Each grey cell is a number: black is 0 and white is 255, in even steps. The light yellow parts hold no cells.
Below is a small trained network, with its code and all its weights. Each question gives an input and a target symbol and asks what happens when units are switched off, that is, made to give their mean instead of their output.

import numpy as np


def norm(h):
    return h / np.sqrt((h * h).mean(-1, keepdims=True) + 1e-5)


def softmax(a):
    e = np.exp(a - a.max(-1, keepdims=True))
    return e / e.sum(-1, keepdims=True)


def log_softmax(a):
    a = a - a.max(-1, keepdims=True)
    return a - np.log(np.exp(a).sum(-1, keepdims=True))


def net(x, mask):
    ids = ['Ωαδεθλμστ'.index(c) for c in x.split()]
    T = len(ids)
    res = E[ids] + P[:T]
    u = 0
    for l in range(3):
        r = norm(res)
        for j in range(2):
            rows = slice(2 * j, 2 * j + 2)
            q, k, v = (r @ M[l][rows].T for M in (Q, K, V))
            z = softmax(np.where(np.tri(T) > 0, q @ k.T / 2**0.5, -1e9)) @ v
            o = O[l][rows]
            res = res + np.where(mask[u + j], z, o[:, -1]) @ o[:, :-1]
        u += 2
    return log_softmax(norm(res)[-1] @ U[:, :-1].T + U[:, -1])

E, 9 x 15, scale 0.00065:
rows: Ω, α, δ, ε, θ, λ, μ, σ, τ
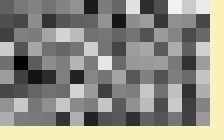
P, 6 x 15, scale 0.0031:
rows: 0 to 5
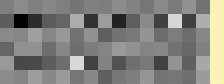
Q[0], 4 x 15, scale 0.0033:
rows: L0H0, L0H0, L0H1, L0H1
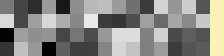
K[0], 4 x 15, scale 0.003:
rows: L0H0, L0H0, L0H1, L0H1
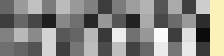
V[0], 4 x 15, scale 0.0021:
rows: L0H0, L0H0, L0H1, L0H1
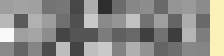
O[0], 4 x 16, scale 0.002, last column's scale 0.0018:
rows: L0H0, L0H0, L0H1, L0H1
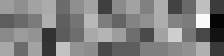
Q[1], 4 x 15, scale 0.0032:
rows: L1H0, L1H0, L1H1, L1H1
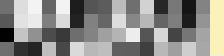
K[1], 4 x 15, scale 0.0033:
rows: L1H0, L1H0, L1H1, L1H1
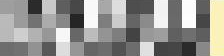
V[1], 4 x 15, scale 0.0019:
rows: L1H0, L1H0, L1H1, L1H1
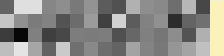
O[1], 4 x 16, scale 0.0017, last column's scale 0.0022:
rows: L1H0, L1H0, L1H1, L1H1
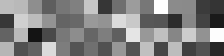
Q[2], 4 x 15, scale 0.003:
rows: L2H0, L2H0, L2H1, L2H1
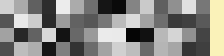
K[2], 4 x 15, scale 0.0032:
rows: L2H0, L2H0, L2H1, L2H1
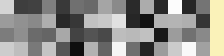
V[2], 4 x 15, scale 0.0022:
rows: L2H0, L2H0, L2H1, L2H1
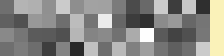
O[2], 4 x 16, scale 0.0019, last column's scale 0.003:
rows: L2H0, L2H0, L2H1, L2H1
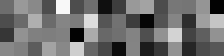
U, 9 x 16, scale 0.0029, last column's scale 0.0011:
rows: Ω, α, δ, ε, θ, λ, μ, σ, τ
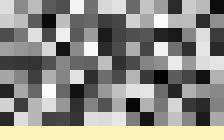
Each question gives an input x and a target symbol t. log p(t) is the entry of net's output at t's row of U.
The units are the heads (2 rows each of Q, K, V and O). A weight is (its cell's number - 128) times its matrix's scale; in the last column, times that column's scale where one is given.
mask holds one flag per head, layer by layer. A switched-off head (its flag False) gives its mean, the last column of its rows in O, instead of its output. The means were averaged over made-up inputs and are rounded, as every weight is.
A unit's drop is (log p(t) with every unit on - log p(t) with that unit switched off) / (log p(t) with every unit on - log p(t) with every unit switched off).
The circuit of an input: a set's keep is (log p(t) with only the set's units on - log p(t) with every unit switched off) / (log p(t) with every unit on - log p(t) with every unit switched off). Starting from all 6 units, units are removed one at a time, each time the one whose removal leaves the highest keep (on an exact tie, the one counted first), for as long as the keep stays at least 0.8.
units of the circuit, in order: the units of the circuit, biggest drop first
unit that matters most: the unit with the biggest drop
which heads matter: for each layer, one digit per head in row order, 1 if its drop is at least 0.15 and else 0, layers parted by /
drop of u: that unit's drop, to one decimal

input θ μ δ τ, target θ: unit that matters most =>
L0H0
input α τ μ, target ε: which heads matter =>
10 / 10 / 00
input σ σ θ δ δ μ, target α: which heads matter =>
10 / 11 / 00
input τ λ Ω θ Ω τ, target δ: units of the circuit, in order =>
(L2H0, L0H1, L1H0)
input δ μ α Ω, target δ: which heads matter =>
00 / 01 / 10
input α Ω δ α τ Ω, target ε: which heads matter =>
10 / 10 / 00
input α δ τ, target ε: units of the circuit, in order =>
(L1H0, L0H0)
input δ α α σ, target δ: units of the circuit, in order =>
(L2H0, L1H1)
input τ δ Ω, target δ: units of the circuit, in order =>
(L2H0, L0H1, L1H1)
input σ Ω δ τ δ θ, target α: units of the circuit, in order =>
(L1H0, L0H0)
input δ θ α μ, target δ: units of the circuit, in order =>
(L2H0, L1H1)
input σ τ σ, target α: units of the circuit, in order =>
(L1H1, L1H0)
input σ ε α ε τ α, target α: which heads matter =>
00 / 11 / 00
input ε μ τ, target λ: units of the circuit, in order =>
(L0H0, L2H1, L1H0)
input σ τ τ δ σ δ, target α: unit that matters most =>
L1H1
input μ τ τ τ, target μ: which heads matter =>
01 / 00 / 10
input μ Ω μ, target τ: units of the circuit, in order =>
(L0H0, L1H0)
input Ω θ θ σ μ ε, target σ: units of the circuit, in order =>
(L1H1, L0H0)
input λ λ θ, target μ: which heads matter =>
11 / 11 / 10
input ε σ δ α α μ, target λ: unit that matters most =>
L0H0
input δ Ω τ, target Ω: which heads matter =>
00 / 01 / 01
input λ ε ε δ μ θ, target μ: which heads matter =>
10 / 11 / 10
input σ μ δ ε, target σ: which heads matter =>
00 / 01 / 00
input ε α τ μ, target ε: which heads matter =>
11 / 00 / 01
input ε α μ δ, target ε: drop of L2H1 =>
0.2
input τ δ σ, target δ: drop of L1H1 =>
0.2
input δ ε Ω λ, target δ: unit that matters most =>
L2H0
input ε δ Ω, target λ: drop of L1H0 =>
0.2
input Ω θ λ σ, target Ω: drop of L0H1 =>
0.2
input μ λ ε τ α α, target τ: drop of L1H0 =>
0.1
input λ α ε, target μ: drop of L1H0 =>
0.4
